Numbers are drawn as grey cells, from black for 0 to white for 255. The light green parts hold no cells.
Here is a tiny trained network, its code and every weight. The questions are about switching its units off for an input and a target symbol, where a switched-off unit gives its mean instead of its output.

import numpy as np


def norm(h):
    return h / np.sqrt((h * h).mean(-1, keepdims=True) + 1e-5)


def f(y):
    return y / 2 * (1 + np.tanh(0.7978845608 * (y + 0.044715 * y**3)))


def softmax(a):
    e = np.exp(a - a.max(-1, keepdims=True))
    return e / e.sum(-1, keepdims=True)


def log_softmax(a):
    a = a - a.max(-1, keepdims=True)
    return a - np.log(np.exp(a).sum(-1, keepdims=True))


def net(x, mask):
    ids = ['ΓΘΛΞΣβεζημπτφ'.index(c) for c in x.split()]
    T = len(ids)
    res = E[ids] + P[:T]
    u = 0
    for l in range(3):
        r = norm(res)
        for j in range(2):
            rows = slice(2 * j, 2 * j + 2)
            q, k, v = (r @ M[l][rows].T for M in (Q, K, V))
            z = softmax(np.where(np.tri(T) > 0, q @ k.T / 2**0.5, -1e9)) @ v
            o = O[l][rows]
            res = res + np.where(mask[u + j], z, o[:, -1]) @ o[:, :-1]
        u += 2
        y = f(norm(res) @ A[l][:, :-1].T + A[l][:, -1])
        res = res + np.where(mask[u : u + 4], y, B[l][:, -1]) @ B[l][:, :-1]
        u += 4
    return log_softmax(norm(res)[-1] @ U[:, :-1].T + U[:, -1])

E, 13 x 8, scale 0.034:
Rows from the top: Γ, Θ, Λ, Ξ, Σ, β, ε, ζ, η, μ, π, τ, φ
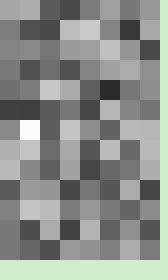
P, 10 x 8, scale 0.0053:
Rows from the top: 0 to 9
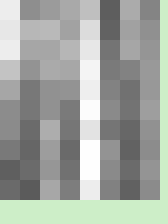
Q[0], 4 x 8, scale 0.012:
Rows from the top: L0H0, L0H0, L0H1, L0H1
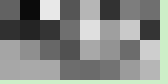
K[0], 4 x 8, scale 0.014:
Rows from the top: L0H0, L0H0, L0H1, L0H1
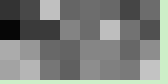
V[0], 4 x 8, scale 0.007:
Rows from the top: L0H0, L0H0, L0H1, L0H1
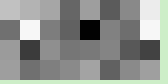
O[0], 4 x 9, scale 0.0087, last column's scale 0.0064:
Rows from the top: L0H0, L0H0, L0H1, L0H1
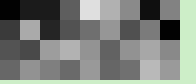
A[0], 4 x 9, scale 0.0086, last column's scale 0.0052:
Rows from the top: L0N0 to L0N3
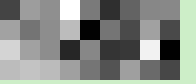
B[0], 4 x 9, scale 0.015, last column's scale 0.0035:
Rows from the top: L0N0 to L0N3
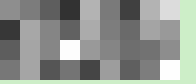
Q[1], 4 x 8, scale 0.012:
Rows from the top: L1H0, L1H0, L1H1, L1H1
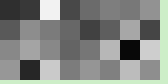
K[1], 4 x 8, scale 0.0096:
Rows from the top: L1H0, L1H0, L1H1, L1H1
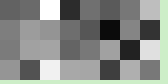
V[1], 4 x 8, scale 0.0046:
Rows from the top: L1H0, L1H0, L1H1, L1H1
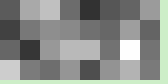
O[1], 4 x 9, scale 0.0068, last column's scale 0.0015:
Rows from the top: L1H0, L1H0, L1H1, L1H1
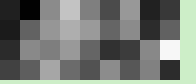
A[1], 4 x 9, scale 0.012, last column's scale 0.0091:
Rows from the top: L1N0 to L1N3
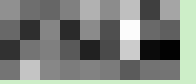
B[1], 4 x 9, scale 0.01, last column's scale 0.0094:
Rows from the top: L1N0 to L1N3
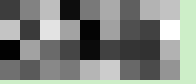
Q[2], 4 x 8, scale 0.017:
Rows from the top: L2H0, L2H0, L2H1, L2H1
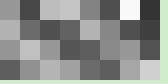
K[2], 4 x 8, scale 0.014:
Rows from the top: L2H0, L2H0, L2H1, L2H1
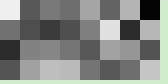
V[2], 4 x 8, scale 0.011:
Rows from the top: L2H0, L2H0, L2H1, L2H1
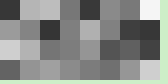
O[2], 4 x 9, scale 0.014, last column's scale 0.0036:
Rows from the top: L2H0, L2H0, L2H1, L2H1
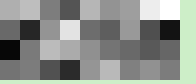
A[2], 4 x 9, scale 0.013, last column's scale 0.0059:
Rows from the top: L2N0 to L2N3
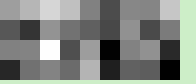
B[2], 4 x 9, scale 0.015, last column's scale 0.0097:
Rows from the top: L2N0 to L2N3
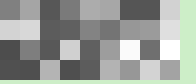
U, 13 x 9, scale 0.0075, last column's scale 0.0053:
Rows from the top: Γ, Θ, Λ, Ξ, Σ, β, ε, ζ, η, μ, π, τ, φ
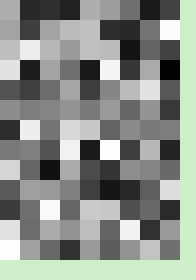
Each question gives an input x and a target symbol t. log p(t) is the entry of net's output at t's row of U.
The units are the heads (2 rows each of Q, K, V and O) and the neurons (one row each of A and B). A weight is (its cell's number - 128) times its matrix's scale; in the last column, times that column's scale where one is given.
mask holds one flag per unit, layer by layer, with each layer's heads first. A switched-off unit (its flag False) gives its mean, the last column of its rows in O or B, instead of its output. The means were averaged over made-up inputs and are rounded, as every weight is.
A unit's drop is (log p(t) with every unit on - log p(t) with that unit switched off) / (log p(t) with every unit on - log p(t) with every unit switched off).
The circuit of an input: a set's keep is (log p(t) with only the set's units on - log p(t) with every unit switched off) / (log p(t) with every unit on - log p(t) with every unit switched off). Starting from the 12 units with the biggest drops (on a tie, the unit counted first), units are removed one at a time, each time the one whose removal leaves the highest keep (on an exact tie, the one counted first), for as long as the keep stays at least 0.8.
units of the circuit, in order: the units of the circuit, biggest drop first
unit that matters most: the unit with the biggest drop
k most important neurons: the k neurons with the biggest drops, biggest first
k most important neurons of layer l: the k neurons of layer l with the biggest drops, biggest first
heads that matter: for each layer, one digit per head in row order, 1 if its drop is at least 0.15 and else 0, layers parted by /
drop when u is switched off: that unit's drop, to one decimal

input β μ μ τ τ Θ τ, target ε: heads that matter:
11 / 00 / 00
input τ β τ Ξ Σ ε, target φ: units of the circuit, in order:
L2H0
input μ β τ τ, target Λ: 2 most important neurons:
L0N2; L0N3
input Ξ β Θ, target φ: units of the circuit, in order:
L2H0; L0H0
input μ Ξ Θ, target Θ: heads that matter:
00 / 00 / 10
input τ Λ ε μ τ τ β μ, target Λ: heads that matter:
10 / 00 / 00
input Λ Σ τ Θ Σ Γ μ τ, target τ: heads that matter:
10 / 00 / 00
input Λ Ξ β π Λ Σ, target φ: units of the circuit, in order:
L2H0; L0N0
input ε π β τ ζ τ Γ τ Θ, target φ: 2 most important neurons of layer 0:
L0N1; L0N0
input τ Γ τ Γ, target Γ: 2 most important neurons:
L2N2; L1N1
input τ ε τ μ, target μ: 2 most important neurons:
L1N2; L0N3
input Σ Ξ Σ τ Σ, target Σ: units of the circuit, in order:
L0H0; L2N3; L2N2
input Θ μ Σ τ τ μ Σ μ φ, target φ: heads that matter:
10 / 00 / 00
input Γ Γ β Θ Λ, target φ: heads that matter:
00 / 00 / 10
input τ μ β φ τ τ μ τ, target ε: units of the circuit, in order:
L0N2; L0H0; L2N2
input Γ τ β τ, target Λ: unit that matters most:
L0H0
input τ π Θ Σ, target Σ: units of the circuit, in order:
L0H0; L2H0; L2N2; L0N0
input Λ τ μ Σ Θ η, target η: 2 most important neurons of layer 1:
L1N1; L1N0
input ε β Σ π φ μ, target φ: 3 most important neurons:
L0N1; L0N0; L1N1
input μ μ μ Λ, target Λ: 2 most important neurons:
L2N2; L2N0
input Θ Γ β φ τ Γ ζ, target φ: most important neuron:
L0N1
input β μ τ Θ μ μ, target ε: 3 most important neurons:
L0N3; L1N2; L1N3
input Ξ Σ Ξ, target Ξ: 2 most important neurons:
L1N1; L0N0
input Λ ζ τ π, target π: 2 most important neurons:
L1N1; L2N2
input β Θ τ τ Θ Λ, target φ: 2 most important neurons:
L0N1; L1N1
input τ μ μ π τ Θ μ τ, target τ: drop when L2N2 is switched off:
0.6
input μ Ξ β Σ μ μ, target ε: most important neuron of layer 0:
L0N3
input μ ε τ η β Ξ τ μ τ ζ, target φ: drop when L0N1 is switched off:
0.1
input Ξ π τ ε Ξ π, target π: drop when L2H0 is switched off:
0.3
